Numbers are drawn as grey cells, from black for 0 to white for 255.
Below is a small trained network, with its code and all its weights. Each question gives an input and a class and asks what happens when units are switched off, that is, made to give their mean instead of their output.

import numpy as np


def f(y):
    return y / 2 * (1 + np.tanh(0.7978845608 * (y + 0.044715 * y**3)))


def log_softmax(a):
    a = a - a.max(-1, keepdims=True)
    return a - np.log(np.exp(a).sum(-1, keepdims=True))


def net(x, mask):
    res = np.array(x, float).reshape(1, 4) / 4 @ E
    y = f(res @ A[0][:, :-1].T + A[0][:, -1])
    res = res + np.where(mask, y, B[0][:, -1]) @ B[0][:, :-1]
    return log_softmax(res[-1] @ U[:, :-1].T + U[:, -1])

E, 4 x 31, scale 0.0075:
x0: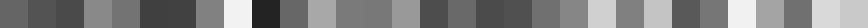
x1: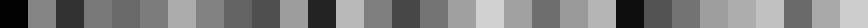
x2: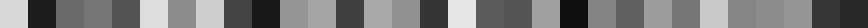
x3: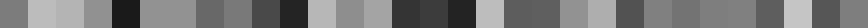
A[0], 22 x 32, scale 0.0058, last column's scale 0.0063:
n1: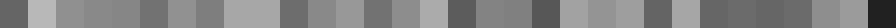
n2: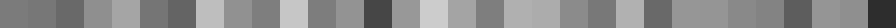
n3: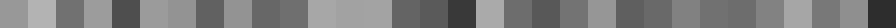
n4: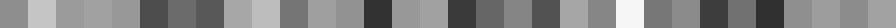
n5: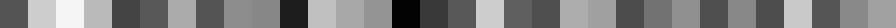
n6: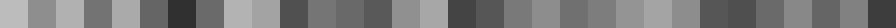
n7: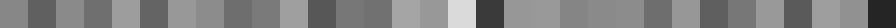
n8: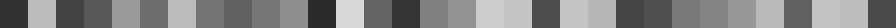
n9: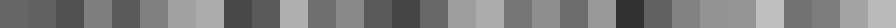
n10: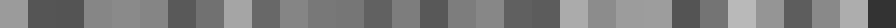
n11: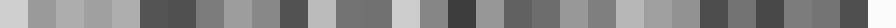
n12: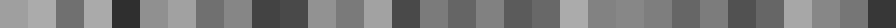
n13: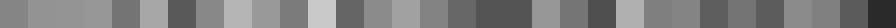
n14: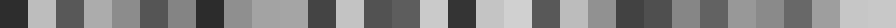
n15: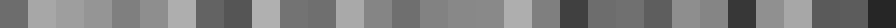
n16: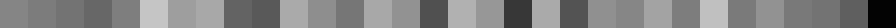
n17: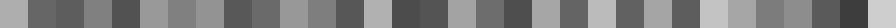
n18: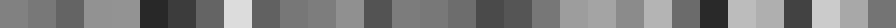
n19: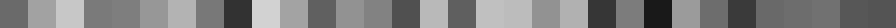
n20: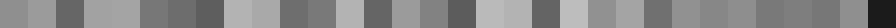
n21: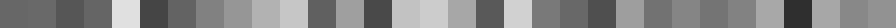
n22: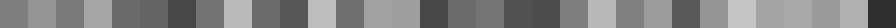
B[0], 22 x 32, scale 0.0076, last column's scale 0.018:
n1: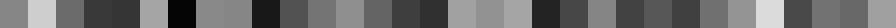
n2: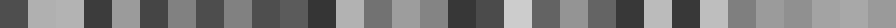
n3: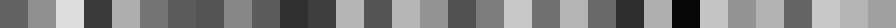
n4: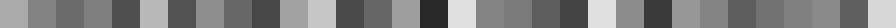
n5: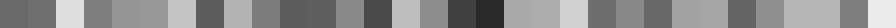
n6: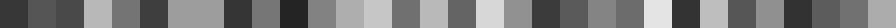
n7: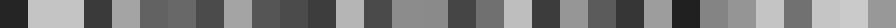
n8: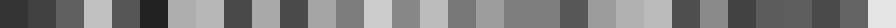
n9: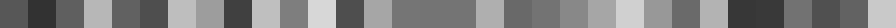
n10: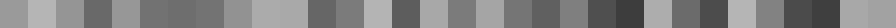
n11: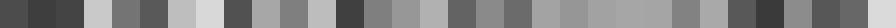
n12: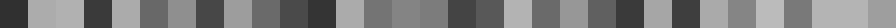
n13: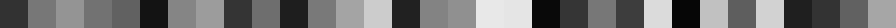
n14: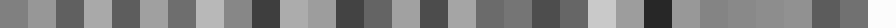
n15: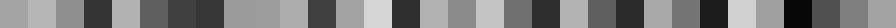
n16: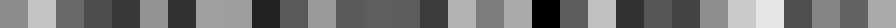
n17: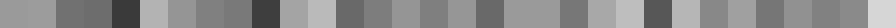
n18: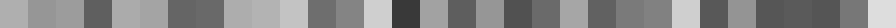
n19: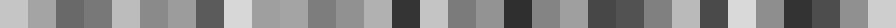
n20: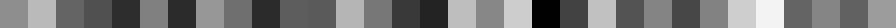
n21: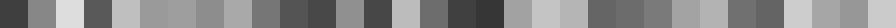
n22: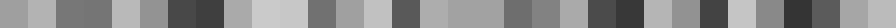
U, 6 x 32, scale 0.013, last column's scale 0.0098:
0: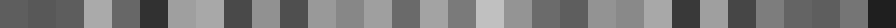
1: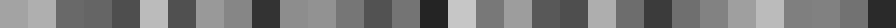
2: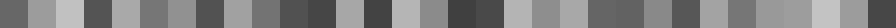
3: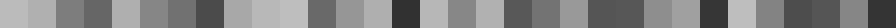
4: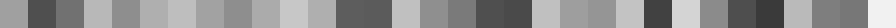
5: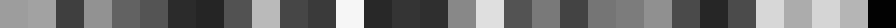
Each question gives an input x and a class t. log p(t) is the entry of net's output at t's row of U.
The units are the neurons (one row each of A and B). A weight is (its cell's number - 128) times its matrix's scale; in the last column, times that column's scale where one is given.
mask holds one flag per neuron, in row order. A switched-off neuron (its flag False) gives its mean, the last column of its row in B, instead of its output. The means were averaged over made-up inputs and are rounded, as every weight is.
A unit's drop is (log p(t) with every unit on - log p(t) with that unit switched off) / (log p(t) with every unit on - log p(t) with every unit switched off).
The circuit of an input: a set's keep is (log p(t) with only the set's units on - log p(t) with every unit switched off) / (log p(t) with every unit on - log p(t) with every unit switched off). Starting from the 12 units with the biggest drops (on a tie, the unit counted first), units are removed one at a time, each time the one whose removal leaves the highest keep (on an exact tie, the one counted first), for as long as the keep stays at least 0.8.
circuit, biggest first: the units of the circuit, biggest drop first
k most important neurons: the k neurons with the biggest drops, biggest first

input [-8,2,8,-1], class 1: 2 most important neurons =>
(n16, n18)
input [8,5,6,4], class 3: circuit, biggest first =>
(n22)
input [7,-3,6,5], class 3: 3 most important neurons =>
(n22, n14, n4)
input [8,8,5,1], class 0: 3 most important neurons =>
(n9, n8, n19)
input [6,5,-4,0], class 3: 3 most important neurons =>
(n18, n22, n11)
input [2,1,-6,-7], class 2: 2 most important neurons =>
(n21, n2)
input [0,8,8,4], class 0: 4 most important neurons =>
(n9, n14, n4, n1)
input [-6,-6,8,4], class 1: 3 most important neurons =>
(n16, n8, n17)
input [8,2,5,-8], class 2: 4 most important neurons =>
(n21, n7, n19, n2)
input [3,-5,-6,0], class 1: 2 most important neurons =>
(n4, n8)
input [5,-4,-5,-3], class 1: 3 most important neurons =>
(n4, n8, n19)
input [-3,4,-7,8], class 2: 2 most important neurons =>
(n5, n3)
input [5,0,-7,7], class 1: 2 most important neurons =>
(n14, n4)
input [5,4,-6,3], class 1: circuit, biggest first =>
(n14)
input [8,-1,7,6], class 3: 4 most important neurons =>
(n22, n14, n4, n10)
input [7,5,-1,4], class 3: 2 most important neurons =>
(n22, n18)
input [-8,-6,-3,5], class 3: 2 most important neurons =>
(n19, n15)
